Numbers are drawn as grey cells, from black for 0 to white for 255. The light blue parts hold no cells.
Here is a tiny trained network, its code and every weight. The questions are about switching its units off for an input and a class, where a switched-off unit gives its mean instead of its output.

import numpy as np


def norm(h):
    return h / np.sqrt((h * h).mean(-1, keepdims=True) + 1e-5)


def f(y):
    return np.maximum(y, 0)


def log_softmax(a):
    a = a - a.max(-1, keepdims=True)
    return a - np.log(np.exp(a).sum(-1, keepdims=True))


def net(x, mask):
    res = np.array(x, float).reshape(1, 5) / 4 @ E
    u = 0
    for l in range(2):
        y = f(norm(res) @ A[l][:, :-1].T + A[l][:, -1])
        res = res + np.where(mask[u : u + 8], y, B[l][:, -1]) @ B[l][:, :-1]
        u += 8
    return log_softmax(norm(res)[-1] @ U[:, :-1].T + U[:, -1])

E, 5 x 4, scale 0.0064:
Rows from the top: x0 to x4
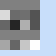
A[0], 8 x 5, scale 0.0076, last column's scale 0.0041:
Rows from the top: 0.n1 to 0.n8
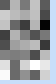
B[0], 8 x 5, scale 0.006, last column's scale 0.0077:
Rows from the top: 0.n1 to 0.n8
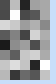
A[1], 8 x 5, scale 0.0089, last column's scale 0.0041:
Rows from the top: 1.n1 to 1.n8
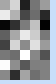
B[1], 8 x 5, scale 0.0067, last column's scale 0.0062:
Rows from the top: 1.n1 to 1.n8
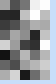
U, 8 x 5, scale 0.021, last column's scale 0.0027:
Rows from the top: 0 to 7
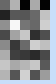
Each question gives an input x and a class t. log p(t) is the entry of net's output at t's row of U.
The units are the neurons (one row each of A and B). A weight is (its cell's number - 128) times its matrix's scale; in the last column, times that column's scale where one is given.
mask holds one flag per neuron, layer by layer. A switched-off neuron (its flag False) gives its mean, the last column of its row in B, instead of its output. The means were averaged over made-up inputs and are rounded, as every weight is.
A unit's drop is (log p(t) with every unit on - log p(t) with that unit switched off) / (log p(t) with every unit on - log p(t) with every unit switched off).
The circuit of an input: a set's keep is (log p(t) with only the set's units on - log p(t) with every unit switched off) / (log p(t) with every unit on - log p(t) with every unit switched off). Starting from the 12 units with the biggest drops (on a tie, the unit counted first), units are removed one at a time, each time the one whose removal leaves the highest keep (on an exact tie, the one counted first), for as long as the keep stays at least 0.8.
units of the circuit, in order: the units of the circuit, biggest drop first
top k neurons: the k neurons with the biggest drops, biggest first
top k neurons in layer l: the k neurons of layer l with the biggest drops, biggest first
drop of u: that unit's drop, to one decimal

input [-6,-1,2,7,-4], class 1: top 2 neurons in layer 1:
(1.n1 1.n3)
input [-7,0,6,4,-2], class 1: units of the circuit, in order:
(0.n7)
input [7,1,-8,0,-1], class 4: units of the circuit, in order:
(1.n1 1.n2)
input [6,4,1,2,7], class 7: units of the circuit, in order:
(0.n8 1.n1)
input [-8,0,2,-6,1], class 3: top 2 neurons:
(1.n1 1.n6)
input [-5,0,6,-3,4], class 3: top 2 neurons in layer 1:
(1.n6 1.n1)
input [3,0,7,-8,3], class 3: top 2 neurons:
(1.n6 1.n1)
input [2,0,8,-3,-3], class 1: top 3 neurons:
(0.n7 1.n5 0.n6)
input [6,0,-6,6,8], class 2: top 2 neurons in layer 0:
(0.n2 0.n5)
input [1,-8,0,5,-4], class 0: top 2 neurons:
(1.n5 0.n4)
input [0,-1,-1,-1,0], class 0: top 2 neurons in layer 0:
(0.n1 0.n7)
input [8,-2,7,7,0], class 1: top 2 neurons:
(0.n7 1.n3)
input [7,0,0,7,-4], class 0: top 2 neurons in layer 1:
(1.n2 1.n7)
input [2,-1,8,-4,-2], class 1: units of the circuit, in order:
(0.n7)
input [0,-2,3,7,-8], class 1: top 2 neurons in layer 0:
(0.n7 0.n4)
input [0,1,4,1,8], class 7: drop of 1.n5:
-0.1
